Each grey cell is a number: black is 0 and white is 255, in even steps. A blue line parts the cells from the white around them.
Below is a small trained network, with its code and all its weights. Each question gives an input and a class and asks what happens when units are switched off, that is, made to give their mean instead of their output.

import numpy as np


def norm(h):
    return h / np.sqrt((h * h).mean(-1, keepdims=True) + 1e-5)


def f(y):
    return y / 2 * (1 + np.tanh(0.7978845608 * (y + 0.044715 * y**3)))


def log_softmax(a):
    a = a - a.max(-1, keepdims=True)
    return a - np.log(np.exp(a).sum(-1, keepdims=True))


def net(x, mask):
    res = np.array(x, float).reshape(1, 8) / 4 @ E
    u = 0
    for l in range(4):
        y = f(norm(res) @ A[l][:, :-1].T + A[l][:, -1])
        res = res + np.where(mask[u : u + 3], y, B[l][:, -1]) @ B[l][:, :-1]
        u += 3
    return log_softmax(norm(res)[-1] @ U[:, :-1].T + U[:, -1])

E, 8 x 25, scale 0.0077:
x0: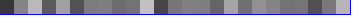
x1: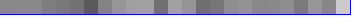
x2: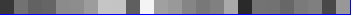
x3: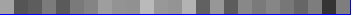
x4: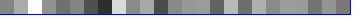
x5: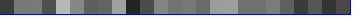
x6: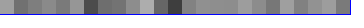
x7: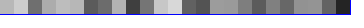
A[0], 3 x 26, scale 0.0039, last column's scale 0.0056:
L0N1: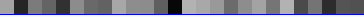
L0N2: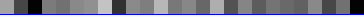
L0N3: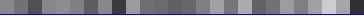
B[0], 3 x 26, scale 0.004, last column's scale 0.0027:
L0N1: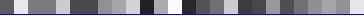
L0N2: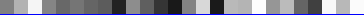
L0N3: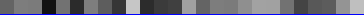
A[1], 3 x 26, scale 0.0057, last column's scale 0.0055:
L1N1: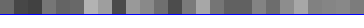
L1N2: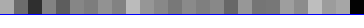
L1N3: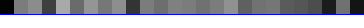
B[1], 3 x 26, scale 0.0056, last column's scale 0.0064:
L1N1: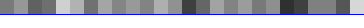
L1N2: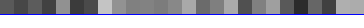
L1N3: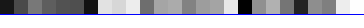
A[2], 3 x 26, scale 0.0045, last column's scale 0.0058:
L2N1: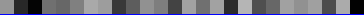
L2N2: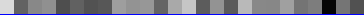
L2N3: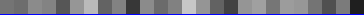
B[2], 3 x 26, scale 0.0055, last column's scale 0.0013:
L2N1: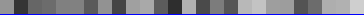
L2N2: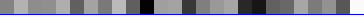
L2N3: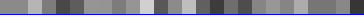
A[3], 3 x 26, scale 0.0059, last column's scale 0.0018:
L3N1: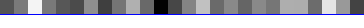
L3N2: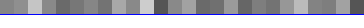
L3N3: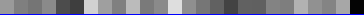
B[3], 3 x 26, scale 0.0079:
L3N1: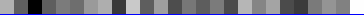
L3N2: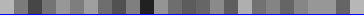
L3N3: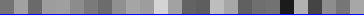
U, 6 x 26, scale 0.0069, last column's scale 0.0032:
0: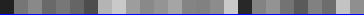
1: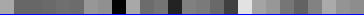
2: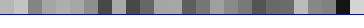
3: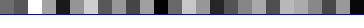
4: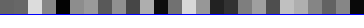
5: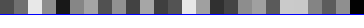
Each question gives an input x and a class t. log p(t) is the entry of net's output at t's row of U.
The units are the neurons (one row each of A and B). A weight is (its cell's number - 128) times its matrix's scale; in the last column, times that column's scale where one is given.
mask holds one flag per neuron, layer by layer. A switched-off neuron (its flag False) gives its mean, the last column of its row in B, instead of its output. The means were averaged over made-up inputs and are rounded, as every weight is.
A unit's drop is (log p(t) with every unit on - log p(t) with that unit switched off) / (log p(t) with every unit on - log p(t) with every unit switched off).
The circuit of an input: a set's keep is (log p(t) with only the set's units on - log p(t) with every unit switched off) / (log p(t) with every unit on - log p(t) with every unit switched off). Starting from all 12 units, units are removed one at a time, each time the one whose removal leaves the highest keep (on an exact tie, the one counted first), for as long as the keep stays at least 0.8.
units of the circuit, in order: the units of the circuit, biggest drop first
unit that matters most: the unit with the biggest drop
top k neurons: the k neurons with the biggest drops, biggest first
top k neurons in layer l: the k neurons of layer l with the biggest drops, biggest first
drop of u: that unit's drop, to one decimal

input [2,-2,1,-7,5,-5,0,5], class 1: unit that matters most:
L3N1
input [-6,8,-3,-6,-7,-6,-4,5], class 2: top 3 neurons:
[L3N3, L3N1, L1N3]
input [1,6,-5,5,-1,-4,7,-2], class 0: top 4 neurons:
[L1N2, L0N2, L0N1, L2N2]
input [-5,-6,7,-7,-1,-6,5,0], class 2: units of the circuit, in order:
[L1N3, L3N1]
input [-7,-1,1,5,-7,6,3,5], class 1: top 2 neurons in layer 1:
[L1N1, L1N3]
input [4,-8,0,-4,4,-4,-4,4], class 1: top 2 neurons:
[L3N1, L1N1]
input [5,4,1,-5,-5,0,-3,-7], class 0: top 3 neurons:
[L1N1, L0N2, L3N1]
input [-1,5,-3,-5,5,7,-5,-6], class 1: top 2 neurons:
[L3N1, L1N1]
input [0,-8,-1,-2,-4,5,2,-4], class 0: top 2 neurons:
[L1N3, L3N1]
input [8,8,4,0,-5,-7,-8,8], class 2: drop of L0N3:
0.0
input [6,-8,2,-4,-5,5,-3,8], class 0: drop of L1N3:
1.1
